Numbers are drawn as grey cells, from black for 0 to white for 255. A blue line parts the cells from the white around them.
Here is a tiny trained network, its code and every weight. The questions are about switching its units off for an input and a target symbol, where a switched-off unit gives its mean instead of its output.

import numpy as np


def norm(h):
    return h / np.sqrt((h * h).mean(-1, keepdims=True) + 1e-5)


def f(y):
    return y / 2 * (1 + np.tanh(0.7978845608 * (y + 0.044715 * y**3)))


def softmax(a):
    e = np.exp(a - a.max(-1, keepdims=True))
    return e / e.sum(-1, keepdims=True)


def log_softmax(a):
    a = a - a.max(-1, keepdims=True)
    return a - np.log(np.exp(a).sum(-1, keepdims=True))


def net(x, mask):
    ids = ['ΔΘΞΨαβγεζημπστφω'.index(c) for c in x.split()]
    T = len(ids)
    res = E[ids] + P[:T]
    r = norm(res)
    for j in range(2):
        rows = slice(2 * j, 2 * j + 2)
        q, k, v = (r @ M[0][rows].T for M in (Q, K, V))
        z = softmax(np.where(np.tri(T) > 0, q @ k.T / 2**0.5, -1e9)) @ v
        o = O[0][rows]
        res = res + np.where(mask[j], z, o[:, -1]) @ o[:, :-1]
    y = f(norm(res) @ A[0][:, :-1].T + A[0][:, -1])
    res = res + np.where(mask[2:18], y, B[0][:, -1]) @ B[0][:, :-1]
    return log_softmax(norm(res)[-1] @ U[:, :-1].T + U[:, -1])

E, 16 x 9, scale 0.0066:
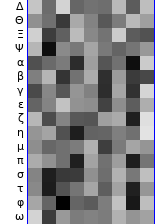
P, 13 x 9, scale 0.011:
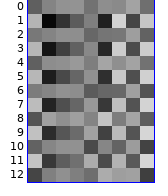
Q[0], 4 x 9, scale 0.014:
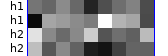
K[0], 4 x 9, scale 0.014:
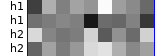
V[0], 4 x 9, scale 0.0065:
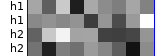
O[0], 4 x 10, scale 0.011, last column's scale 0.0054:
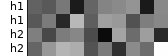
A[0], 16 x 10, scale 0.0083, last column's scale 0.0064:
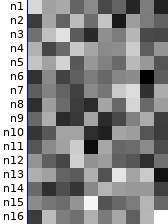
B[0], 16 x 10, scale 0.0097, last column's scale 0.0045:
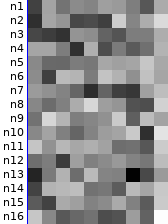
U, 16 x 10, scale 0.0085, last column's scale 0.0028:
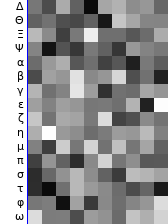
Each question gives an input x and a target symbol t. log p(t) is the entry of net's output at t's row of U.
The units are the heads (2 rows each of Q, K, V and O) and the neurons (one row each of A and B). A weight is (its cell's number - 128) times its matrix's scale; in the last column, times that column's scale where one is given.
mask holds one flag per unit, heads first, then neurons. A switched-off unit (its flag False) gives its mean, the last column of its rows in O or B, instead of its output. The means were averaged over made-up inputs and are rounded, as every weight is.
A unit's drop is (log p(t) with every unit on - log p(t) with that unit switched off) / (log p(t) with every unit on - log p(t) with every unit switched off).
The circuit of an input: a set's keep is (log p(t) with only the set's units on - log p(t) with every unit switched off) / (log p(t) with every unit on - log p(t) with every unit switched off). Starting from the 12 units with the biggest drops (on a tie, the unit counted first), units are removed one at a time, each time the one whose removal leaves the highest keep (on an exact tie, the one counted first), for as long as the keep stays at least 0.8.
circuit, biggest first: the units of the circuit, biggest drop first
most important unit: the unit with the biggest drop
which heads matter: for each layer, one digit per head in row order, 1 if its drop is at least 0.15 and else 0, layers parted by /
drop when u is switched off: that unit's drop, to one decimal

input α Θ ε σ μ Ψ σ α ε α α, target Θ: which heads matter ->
01
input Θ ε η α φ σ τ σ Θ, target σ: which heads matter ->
11
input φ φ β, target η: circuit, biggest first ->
[h1; n2; h2]
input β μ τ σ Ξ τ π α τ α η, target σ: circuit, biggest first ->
[h1; n3]
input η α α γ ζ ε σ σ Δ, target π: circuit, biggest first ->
[h2; n2; n3; h1]
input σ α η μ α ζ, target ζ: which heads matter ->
01
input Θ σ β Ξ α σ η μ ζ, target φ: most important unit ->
h2
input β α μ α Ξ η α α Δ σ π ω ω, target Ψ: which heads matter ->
10
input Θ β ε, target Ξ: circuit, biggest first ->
[h2; n16]
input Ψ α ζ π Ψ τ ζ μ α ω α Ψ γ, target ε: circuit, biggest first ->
[h2; n10; n11]
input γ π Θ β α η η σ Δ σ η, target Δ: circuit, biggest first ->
[h1; n6]
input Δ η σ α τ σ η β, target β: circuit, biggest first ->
[n9; n15]
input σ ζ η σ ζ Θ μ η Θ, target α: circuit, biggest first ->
[h2; n7; n13]
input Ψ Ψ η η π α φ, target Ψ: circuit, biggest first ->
[h1; n3]
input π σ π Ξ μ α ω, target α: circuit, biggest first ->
[h2; n13; n7]
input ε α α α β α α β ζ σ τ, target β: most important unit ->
n2
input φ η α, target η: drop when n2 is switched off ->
0.5
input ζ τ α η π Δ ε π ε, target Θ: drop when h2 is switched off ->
0.4
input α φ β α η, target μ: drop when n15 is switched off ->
0.1
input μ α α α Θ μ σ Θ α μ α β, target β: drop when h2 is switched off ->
0.1
